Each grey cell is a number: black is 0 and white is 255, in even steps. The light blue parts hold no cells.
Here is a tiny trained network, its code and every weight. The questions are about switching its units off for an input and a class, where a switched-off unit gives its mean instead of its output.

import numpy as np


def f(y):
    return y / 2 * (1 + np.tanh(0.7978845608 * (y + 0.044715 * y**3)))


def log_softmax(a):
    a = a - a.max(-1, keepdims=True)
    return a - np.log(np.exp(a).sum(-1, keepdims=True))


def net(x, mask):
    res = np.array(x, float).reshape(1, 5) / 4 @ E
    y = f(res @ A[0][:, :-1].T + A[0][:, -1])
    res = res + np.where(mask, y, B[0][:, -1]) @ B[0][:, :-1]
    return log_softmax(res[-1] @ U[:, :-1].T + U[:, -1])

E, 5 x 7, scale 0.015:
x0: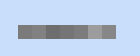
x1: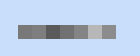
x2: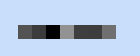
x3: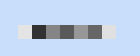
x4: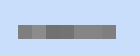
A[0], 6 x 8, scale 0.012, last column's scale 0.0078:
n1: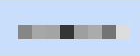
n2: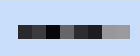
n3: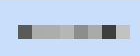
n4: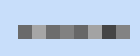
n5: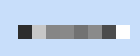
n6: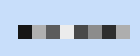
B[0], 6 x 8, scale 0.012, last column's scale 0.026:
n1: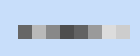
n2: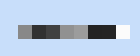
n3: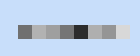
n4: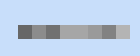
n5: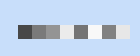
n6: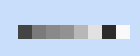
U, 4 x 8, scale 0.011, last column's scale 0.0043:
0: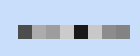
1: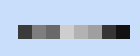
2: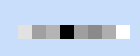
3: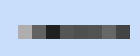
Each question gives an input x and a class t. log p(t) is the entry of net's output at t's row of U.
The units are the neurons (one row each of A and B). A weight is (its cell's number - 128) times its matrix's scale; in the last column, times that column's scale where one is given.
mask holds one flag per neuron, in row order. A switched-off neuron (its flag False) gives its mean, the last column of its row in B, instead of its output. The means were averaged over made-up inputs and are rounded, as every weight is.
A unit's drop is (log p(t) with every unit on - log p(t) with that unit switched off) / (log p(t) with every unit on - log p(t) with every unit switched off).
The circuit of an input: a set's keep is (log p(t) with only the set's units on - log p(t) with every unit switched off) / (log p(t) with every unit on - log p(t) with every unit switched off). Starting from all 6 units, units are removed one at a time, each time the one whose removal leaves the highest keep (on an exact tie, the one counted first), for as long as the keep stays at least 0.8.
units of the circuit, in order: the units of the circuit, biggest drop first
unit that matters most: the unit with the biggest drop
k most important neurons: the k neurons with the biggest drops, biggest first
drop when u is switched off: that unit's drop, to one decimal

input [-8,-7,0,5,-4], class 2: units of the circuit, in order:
(n5, n6)
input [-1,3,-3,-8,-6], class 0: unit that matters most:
n3
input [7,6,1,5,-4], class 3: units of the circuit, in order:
(n6, n5)
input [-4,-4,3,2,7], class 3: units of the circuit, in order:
(n6, n5)
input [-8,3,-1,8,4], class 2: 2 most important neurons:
(n2, n5)
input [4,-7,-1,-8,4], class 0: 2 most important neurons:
(n3, n2)
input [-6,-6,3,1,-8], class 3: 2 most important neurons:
(n5, n6)
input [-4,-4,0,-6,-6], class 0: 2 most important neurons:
(n2, n3)
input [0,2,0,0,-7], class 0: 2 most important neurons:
(n2, n6)
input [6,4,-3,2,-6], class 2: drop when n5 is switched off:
0.4
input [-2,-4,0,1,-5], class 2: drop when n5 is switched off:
0.5
